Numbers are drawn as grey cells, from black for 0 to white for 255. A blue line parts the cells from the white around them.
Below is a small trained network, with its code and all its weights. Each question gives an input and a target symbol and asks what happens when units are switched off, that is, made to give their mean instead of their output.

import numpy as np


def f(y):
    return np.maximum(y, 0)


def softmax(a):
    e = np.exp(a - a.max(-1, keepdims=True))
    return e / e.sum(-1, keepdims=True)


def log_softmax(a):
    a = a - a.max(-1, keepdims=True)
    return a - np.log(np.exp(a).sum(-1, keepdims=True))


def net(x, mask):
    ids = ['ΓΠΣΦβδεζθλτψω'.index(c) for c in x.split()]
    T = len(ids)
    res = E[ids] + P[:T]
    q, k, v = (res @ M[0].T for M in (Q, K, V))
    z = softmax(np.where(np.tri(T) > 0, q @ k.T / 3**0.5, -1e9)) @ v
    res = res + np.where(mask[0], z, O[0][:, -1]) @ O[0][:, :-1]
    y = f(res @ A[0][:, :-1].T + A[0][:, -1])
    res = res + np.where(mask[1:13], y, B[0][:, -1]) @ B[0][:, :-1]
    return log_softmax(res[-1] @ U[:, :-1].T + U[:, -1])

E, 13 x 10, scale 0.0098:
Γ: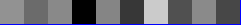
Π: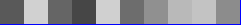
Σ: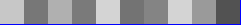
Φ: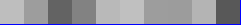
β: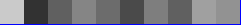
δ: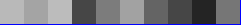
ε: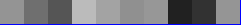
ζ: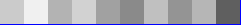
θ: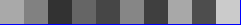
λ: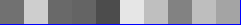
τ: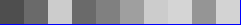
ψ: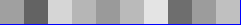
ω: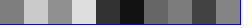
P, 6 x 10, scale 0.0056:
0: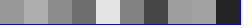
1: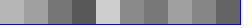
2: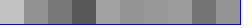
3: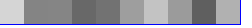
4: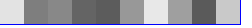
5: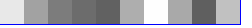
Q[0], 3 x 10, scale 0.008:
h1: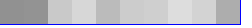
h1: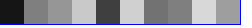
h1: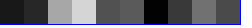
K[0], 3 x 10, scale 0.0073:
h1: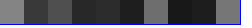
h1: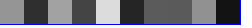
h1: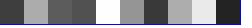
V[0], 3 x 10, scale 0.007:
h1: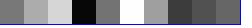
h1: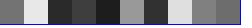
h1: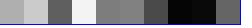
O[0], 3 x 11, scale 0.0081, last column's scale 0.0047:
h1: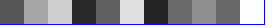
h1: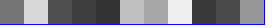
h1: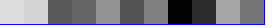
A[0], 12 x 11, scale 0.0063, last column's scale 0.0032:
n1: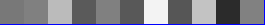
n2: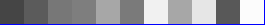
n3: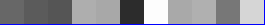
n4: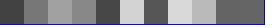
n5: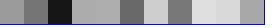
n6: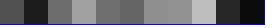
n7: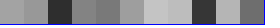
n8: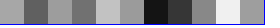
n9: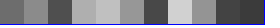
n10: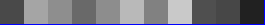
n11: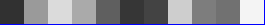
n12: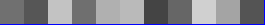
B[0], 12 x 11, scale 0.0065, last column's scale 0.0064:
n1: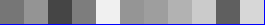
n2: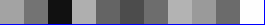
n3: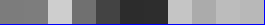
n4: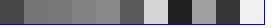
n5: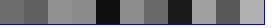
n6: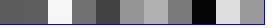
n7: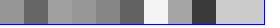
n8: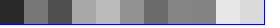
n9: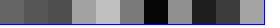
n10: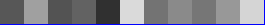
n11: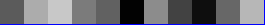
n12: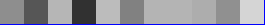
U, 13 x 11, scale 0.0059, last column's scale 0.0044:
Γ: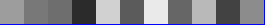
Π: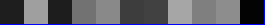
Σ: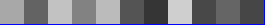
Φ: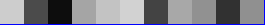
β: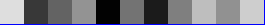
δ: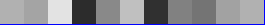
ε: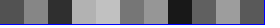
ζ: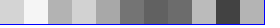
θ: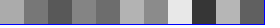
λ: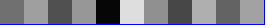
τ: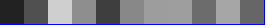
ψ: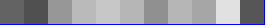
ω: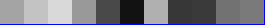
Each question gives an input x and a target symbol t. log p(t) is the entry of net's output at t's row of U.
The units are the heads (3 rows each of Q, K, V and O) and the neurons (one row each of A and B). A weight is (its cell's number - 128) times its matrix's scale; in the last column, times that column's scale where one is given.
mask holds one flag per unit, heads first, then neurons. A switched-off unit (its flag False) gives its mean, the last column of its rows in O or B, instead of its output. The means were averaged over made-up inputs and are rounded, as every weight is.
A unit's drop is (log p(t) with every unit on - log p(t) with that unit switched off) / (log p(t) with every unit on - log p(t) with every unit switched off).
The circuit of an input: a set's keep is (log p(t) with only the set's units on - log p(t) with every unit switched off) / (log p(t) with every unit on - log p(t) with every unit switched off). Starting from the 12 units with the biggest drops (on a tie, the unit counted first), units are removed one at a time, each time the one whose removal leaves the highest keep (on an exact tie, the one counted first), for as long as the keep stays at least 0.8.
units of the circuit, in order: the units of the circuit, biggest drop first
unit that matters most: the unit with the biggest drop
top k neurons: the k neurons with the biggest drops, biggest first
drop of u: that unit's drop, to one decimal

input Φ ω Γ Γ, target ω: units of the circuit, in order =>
(h1, n3)
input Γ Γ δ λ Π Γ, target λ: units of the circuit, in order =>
(h1, n10)
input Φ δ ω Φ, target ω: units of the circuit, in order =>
(h1, n7, n5)
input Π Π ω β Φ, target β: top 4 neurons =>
(n5, n3, n4, n11)
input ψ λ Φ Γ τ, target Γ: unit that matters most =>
n4
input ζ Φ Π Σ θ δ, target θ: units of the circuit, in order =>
(h1, n7)
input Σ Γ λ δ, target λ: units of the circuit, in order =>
(h1, n10, n4)
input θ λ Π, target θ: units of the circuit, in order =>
(h1, n7)
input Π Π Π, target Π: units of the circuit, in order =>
(h1, n2, n9, n11)
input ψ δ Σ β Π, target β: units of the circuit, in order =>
(h1, n5, n3, n2)
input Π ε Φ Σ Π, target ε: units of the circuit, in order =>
(h1, n8)
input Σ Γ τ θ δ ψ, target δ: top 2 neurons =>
(n2, n4)
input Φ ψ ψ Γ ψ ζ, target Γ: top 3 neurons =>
(n12, n4, n1)
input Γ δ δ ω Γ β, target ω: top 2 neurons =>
(n7, n2)
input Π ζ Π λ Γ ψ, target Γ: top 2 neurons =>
(n4, n12)
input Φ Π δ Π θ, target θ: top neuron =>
(n7)
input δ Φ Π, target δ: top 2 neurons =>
(n2, n4)
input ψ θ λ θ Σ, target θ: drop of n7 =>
0.2
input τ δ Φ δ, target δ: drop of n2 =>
0.2
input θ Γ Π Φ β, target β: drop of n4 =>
0.1
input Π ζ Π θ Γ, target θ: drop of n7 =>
0.2
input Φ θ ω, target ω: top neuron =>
(n11)
